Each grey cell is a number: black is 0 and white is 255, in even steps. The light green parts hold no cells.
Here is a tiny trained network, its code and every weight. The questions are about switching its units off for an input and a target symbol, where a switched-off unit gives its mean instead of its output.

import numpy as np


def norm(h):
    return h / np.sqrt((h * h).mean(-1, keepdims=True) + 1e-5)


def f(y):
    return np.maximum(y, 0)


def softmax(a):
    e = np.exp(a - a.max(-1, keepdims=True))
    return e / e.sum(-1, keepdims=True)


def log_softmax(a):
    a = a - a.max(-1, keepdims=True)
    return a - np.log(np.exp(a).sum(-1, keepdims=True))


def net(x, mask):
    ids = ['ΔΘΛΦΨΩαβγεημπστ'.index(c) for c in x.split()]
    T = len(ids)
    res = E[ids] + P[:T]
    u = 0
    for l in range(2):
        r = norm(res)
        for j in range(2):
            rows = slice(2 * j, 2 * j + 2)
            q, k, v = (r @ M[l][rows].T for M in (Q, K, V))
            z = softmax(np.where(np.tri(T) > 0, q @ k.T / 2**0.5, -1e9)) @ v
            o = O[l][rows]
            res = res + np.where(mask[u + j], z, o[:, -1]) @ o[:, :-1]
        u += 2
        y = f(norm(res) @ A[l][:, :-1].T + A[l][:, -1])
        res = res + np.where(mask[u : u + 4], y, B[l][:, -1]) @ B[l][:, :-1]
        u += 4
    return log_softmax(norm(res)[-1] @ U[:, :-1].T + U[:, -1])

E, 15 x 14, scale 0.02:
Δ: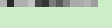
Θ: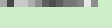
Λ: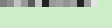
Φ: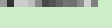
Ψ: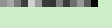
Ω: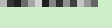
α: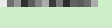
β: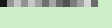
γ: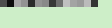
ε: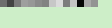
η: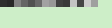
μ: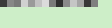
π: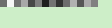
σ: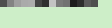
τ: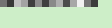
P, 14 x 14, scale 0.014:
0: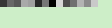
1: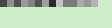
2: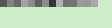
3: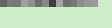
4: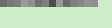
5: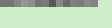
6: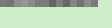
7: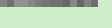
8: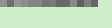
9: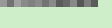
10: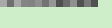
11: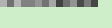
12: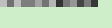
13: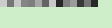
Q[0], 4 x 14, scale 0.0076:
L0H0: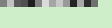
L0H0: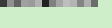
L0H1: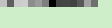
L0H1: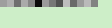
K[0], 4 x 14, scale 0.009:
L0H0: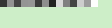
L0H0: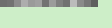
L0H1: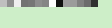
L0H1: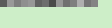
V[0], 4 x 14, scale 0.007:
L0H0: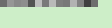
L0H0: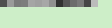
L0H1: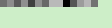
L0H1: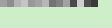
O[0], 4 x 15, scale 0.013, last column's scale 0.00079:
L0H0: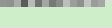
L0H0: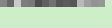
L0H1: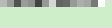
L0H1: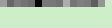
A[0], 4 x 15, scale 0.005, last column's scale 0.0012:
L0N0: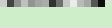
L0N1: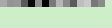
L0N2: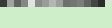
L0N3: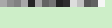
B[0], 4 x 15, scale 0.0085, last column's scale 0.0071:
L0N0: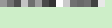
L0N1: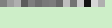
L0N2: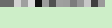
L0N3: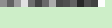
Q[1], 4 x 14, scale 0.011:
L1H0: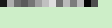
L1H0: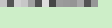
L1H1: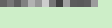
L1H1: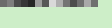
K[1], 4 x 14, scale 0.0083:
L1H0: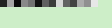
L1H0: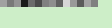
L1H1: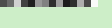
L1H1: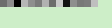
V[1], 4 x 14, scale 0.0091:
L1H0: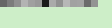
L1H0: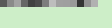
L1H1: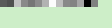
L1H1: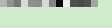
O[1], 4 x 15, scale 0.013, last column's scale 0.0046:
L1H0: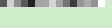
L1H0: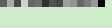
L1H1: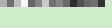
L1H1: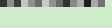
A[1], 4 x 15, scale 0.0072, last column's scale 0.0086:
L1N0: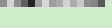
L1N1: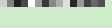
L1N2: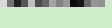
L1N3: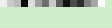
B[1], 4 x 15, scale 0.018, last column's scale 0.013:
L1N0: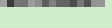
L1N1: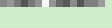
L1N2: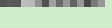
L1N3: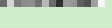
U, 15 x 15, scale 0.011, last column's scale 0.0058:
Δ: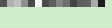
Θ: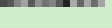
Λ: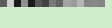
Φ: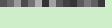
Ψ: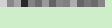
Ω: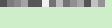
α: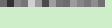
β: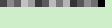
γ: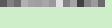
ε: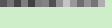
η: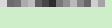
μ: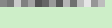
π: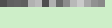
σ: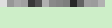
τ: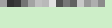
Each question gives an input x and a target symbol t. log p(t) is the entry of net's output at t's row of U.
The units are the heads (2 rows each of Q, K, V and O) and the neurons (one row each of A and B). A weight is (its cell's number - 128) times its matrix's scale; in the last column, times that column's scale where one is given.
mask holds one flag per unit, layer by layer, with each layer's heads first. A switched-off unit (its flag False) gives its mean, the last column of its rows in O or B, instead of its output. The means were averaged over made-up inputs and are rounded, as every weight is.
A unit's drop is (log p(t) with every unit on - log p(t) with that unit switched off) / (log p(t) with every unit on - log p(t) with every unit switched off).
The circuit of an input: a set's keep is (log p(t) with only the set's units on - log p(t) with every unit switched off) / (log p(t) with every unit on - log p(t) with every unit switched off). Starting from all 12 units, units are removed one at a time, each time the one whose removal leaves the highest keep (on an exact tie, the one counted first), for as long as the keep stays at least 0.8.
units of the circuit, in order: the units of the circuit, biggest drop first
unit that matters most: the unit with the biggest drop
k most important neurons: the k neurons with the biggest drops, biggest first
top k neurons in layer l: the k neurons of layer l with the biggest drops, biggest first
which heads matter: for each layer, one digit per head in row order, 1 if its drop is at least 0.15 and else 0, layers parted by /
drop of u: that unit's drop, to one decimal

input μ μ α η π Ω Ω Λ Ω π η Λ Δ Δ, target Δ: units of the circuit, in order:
(L0H1 L1H0)
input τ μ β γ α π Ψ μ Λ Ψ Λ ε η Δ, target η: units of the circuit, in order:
(L0N0 L1H0)
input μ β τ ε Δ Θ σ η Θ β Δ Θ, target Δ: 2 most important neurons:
(L0N0 L1N1)
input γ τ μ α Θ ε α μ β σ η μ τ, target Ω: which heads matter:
10 / 01
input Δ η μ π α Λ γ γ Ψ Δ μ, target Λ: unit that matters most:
L0H0
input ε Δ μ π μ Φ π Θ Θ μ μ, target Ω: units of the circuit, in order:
(L0H0 L1H1)
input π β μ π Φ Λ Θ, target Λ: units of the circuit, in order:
(L1H0 L0N0)
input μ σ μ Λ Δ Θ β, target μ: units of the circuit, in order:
(L0N2 L1H1)
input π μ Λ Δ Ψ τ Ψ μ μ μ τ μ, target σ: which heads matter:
00 / 01
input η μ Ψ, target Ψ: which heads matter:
00 / 01
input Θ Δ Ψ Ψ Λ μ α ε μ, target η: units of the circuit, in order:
(L1H0 L0H1 L0H0)
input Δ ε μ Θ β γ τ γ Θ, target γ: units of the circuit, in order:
(L0H0 L0N0)
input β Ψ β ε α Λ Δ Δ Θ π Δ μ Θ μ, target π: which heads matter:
11 / 01
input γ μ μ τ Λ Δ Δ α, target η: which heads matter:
00 / 10
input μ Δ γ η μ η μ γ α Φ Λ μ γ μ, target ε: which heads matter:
11 / 10
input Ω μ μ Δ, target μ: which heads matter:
10 / 00
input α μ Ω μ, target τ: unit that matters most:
L1H0
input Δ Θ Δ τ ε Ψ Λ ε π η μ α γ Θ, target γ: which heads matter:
10 / 01
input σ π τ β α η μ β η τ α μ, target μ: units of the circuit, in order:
(L0H0 L1H1)
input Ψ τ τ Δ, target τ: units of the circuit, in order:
(L0H0 L1H0 L1N0)
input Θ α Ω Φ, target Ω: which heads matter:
10 / 11
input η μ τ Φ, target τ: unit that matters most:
L0H1
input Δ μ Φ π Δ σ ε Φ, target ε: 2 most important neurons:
(L0N0 L0N3)
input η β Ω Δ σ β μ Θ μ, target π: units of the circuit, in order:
(L1H1 L1N3)
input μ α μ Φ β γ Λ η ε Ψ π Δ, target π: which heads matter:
10 / 11
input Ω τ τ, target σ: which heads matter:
00 / 01
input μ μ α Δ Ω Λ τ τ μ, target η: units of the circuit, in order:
(L1H0)
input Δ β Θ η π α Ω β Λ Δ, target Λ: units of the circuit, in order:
(L1H0 L0N0)
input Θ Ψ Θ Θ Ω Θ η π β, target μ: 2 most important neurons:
(L0N2 L1N1)
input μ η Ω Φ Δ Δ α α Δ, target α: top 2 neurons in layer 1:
(L1N3 L1N2)
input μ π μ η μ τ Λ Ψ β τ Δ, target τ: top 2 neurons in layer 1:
(L1N0 L1N1)
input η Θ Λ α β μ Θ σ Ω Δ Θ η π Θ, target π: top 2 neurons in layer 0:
(L0N0 L0N3)
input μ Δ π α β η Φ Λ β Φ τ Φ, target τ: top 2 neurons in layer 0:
(L0N3 L0N0)
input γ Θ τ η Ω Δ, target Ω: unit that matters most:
L1H0
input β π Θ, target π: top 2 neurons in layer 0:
(L0N3 L0N0)
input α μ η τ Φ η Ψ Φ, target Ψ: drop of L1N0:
0.0
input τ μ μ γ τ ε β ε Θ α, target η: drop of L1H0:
0.5
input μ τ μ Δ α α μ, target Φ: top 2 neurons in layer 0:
(L0N1 L0N3)
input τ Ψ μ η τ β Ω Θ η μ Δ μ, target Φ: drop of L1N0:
0.3
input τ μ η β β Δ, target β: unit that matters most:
L0H0
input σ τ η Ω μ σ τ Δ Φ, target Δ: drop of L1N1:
0.1
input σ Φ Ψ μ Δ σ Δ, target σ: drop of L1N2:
0.1
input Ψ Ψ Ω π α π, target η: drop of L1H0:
0.9
